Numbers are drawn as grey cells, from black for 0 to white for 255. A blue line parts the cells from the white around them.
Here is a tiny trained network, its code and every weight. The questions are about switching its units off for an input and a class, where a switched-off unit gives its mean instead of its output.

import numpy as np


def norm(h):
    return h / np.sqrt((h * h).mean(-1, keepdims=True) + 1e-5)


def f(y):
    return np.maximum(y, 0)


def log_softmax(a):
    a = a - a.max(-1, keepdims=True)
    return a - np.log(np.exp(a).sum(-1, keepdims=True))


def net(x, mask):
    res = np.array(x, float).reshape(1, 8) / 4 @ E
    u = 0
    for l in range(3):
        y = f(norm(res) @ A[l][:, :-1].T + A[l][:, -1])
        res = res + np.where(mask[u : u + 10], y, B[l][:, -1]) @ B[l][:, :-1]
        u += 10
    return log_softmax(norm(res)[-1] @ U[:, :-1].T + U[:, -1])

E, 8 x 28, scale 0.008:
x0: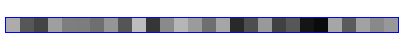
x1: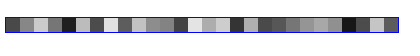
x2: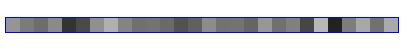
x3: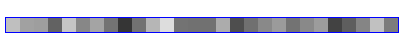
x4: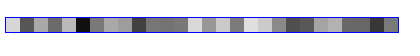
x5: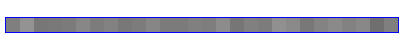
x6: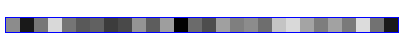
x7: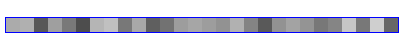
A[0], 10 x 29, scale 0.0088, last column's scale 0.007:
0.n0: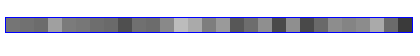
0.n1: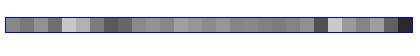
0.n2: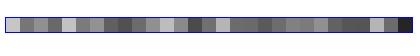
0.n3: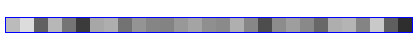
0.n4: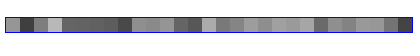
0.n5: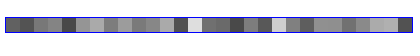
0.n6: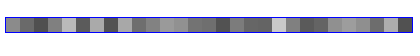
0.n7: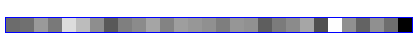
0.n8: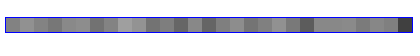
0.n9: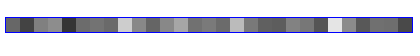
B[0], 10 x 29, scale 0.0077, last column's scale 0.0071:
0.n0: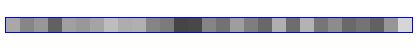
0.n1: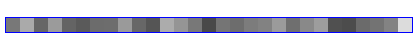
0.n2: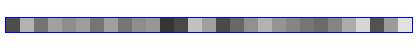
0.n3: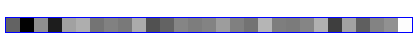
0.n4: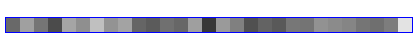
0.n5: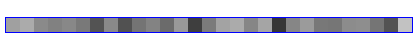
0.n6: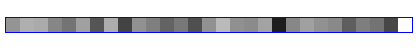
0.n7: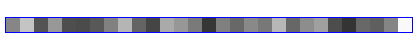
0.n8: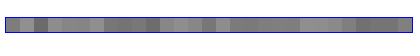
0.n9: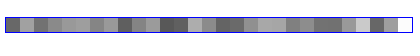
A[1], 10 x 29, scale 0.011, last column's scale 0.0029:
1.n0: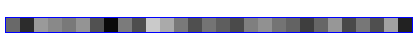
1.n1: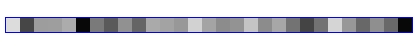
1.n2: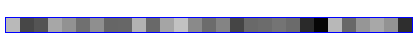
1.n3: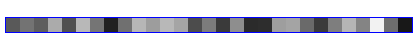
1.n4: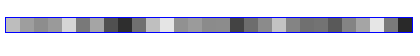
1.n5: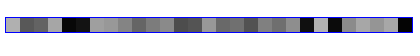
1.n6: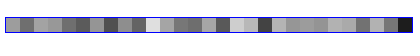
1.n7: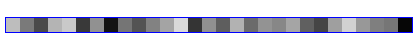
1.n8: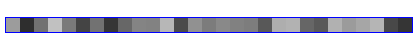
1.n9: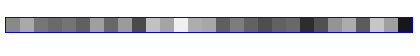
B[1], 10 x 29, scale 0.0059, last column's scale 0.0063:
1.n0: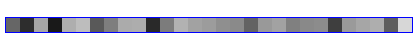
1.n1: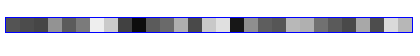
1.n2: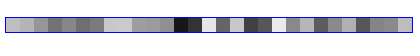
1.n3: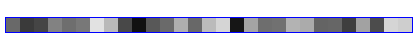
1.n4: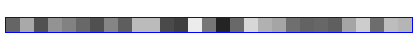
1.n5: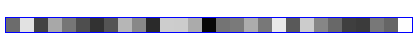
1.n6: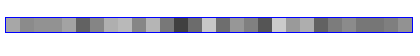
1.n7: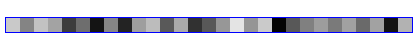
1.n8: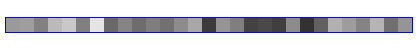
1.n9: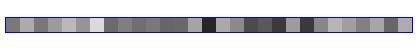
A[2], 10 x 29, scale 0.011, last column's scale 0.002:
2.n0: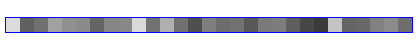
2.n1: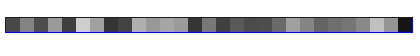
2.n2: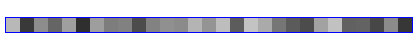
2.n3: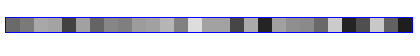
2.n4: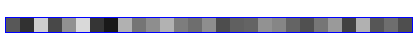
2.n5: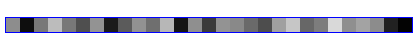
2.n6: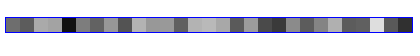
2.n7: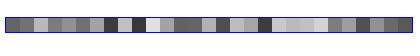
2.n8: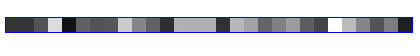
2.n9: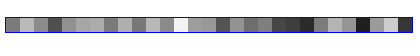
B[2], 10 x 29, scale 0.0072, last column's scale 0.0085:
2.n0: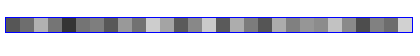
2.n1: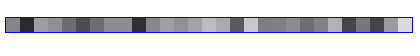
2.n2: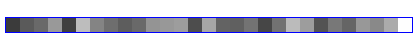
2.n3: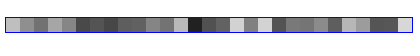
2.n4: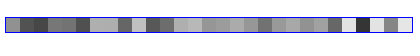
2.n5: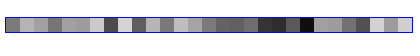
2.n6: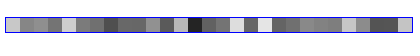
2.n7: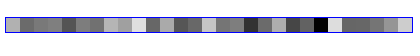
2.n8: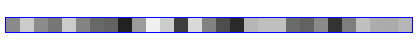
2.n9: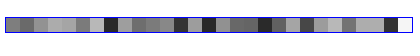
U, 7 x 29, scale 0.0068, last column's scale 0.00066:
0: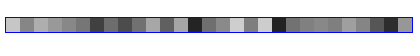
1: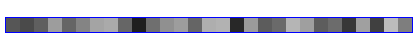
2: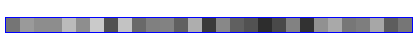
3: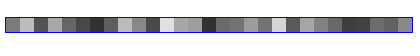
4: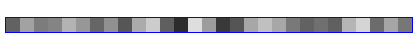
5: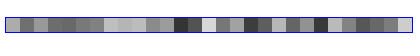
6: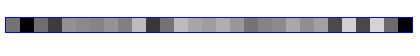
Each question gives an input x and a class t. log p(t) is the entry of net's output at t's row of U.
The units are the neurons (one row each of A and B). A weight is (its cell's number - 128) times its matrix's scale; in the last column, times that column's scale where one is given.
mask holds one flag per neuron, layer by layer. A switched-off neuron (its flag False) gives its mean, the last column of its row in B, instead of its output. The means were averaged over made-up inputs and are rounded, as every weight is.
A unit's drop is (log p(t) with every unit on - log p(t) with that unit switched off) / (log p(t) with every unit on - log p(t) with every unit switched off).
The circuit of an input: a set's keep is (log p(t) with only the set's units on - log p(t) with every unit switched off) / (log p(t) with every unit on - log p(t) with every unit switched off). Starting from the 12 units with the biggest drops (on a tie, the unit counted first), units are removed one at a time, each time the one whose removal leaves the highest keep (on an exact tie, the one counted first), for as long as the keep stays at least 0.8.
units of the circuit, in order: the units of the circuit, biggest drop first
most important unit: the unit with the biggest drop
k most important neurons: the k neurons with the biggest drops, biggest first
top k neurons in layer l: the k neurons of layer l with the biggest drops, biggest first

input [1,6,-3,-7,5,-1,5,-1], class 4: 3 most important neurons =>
(2.n8 0.n9 0.n6)
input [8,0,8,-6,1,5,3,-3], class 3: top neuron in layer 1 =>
(1.n5)
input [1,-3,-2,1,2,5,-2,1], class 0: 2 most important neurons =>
(0.n6 1.n5)
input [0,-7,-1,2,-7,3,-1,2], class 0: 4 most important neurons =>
(1.n7 0.n6 2.n2 1.n1)
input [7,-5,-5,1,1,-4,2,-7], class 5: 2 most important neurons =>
(1.n2 0.n3)
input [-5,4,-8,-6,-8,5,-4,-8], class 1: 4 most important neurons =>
(1.n3 2.n1 0.n3 1.n5)
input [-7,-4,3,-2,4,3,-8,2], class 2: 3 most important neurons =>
(2.n9 1.n9 0.n0)
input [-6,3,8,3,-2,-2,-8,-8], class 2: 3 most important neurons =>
(2.n9 0.n7 0.n3)
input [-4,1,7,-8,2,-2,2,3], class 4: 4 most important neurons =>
(2.n8 0.n9 0.n7 0.n1)
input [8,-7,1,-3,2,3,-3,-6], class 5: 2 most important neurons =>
(1.n2 2.n0)
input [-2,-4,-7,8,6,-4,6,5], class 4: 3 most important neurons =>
(0.n2 1.n4 1.n5)
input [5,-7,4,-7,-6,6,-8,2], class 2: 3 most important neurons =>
(2.n9 1.n9 0.n5)
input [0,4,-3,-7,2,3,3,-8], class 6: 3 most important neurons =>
(2.n4 1.n0 0.n2)
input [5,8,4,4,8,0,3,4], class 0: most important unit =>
2.n6
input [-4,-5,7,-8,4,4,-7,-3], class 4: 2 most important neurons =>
(2.n8 0.n7)
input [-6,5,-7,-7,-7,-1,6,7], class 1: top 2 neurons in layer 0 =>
(0.n2 0.n6)
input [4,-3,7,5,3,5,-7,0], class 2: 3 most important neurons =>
(1.n9 2.n9 0.n7)
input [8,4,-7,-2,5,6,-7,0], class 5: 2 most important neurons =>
(1.n2 0.n0)
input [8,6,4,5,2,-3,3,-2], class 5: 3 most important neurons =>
(1.n2 0.n6 2.n0)
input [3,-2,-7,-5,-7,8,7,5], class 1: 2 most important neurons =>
(1.n3 2.n1)
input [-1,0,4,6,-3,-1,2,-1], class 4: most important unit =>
0.n2
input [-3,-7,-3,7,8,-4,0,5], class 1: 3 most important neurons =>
(1.n1 2.n2 0.n5)
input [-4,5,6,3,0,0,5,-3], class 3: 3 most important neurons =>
(1.n5 0.n6 2.n9)
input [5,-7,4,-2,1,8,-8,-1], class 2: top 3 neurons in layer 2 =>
(2.n9 2.n3 2.n6)
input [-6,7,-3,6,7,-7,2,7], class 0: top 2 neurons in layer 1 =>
(1.n3 1.n0)
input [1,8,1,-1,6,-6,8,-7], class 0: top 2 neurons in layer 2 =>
(2.n6 2.n3)
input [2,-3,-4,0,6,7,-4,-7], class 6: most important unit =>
1.n0
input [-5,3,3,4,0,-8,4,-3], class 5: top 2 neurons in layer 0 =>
(0.n6 0.n9)
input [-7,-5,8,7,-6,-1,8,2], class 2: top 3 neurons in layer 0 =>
(0.n7 0.n4 0.n1)
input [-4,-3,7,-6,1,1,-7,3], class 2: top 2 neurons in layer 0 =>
(0.n7 0.n1)
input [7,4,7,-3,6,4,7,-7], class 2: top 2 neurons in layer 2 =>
(2.n5 2.n7)
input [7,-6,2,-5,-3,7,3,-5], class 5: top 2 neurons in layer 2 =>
(2.n0 2.n3)
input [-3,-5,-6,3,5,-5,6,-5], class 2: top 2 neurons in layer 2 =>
(2.n5 2.n3)
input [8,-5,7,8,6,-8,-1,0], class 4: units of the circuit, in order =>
(1.n4)
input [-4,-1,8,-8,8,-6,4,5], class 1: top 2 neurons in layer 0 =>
(0.n7 0.n1)
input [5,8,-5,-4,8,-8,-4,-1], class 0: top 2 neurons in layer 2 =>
(2.n3 2.n6)
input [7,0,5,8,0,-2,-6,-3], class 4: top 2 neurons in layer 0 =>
(0.n2 0.n7)
